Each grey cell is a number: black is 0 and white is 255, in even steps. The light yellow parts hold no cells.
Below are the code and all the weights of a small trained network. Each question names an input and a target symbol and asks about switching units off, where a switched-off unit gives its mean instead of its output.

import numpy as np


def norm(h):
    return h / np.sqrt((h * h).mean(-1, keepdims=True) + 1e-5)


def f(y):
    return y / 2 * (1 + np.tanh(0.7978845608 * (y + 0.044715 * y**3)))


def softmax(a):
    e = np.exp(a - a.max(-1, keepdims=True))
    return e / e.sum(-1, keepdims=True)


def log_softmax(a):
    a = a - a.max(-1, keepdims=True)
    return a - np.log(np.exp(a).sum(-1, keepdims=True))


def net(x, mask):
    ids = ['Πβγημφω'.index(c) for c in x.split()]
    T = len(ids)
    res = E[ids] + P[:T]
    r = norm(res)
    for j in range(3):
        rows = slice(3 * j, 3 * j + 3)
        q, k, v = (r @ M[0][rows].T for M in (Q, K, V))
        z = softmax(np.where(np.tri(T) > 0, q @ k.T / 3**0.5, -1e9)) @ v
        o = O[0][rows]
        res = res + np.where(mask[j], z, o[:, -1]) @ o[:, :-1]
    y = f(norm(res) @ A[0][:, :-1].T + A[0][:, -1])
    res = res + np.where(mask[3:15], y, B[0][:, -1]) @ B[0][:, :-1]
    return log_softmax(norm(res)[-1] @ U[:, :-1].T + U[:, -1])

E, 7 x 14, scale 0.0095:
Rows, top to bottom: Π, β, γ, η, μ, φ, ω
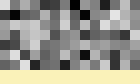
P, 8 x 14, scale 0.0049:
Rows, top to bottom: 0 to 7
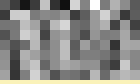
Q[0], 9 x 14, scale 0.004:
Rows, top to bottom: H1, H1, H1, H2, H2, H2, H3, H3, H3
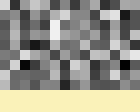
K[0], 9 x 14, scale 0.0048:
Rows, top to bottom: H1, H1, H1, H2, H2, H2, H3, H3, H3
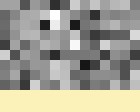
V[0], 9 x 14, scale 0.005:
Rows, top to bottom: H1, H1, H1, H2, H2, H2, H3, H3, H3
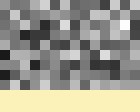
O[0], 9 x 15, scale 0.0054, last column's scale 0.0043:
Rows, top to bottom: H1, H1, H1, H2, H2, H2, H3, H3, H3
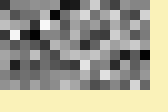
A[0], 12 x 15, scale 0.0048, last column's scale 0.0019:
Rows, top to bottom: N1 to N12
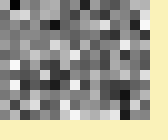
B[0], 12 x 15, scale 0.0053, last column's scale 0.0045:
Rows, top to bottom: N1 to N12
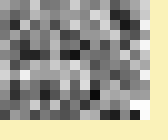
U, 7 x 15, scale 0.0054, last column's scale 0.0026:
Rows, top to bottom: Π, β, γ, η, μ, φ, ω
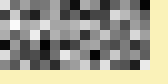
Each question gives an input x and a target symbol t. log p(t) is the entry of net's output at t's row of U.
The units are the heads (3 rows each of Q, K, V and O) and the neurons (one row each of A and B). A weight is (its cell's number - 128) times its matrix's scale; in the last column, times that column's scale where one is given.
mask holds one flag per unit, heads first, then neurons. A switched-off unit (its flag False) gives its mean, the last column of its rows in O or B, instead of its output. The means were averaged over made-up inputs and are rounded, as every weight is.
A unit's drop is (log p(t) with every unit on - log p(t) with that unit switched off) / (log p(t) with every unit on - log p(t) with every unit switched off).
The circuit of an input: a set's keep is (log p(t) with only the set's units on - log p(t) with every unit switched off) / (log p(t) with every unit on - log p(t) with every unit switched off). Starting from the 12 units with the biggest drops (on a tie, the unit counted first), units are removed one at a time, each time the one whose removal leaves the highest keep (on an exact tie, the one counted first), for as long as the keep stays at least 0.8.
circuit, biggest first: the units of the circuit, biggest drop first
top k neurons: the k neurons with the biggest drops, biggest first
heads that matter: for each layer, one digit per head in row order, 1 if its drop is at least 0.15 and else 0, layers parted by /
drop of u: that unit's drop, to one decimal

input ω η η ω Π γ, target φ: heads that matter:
111
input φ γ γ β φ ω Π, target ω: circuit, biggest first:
H1, N3
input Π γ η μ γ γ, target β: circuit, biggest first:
H2
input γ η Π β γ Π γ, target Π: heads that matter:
011
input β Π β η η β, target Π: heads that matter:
101
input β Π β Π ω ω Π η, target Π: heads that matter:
011
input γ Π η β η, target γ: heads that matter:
110
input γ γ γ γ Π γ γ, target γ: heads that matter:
100
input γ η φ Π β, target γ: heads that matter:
100
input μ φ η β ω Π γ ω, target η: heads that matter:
111
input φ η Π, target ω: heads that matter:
101
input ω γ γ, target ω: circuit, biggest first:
H3, N3
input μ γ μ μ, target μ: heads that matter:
011
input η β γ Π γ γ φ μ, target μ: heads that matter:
100
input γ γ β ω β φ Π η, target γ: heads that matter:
100
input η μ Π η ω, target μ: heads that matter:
110
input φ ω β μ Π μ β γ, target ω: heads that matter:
101
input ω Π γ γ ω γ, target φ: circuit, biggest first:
H1, H2
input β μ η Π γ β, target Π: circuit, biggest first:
H3, H1, N8
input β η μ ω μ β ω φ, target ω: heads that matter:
001
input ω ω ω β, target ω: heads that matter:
011
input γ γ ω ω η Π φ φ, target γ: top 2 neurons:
N8, N6
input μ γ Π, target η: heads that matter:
001
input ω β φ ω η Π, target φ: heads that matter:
100
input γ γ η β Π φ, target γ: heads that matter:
100
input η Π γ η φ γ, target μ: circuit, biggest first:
H1
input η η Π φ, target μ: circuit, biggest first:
H3
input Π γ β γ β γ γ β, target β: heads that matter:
010
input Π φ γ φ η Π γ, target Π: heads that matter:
001
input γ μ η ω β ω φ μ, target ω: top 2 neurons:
N3, N5
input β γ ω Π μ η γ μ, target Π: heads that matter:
111
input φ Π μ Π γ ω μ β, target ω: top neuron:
N8
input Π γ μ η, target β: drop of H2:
1.1
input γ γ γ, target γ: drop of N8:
0.0
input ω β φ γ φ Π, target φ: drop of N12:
0.1
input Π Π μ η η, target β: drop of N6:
-0.1
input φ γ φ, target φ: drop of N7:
0.1
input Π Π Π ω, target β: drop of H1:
0.2
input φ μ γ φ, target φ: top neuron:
N7
